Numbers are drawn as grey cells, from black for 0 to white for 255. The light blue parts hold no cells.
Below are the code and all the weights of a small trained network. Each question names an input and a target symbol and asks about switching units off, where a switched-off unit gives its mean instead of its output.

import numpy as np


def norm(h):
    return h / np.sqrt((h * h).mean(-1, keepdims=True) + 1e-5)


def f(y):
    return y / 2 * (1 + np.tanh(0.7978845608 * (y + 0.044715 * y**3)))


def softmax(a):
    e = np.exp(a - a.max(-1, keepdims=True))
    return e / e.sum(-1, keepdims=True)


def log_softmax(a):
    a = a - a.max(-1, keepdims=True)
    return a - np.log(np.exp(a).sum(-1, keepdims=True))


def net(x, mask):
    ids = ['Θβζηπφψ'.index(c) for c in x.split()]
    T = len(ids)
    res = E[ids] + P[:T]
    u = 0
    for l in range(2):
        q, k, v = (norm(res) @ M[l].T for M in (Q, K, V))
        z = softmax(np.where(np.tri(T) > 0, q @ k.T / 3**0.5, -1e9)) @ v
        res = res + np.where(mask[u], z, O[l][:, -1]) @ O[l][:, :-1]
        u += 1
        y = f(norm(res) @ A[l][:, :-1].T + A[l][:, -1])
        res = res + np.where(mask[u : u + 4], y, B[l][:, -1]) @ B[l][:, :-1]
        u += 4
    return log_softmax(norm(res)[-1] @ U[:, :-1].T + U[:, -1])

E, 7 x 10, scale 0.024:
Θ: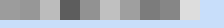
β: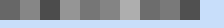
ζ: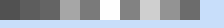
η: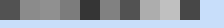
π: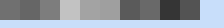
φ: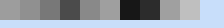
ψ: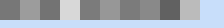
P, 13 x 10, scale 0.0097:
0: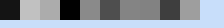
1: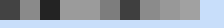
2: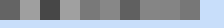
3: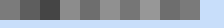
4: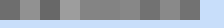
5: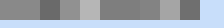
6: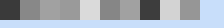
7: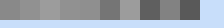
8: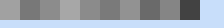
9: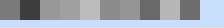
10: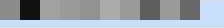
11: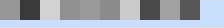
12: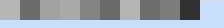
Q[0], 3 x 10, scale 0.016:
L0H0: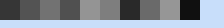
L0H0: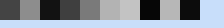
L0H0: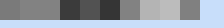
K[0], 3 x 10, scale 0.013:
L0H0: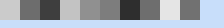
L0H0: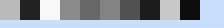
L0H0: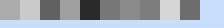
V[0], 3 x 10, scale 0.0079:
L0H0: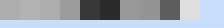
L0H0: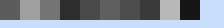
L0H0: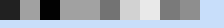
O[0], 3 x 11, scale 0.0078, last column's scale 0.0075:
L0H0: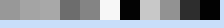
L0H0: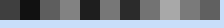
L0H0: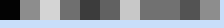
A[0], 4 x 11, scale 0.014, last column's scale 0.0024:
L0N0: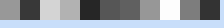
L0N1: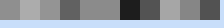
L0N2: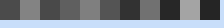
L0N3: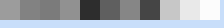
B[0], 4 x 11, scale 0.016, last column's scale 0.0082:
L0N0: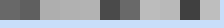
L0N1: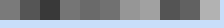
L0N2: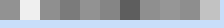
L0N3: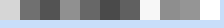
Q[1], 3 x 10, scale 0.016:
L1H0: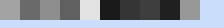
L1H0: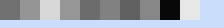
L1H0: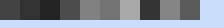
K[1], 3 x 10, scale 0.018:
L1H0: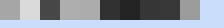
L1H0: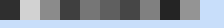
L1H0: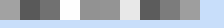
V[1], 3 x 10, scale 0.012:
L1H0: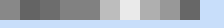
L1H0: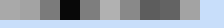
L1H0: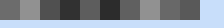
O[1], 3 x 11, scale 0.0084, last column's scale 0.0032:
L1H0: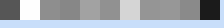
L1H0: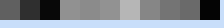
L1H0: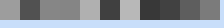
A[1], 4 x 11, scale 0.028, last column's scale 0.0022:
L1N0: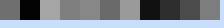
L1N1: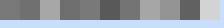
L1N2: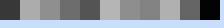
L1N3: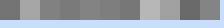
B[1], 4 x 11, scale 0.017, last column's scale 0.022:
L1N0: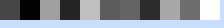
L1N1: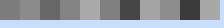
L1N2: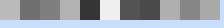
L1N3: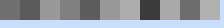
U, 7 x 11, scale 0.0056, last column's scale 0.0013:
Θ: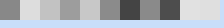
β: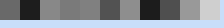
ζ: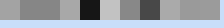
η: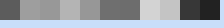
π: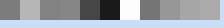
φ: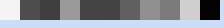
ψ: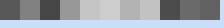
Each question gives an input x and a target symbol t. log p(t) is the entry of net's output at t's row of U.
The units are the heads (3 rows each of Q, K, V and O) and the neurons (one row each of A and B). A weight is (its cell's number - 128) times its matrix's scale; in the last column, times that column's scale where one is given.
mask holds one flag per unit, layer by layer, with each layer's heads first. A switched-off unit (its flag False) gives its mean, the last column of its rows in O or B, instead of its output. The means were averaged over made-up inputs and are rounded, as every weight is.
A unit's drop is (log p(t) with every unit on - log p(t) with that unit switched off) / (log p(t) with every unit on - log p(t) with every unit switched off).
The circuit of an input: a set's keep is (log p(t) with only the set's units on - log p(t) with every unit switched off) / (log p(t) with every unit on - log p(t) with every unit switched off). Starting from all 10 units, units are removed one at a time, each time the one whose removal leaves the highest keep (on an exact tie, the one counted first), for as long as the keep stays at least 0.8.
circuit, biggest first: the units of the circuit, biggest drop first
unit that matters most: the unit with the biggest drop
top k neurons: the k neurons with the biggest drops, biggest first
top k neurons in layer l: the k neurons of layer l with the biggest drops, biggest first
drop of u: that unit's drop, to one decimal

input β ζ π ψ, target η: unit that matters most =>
L0H0
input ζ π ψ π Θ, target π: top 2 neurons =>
[L1N0 L0N3]
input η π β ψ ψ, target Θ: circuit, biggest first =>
[L1H0 L0H0 L1N0]
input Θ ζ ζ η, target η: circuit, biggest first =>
[L0N0 L1N0]
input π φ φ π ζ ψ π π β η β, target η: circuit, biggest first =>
[L1N1 L1N0 L1H0]
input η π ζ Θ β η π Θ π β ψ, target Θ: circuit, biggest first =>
[L0N0 L0H0 L1N0 L1H0]
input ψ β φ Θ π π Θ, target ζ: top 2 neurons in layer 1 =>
[L1N2 L1N0]
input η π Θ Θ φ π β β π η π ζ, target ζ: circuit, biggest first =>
[L1H0 L1N2]
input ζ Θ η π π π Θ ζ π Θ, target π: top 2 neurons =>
[L0N0 L1N0]
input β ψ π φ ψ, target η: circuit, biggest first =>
[L0H0 L1N1 L1N0]
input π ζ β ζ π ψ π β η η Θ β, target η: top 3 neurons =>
[L0N0 L1N1 L1N0]
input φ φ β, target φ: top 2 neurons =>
[L1N0 L0N0]
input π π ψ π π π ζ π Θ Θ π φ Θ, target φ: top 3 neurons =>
[L0N3 L1N0 L0N0]
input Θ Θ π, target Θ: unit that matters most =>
L0N2
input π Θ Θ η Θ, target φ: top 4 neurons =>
[L0N3 L0N2 L1N0 L0N0]
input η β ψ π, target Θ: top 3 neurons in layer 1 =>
[L1N0 L1N3 L1N2]
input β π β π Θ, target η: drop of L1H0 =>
0.0
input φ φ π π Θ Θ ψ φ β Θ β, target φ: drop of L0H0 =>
1.2
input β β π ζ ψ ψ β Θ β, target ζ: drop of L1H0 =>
1.4
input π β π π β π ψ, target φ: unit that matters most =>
L0N3
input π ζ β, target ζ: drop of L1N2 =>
0.2
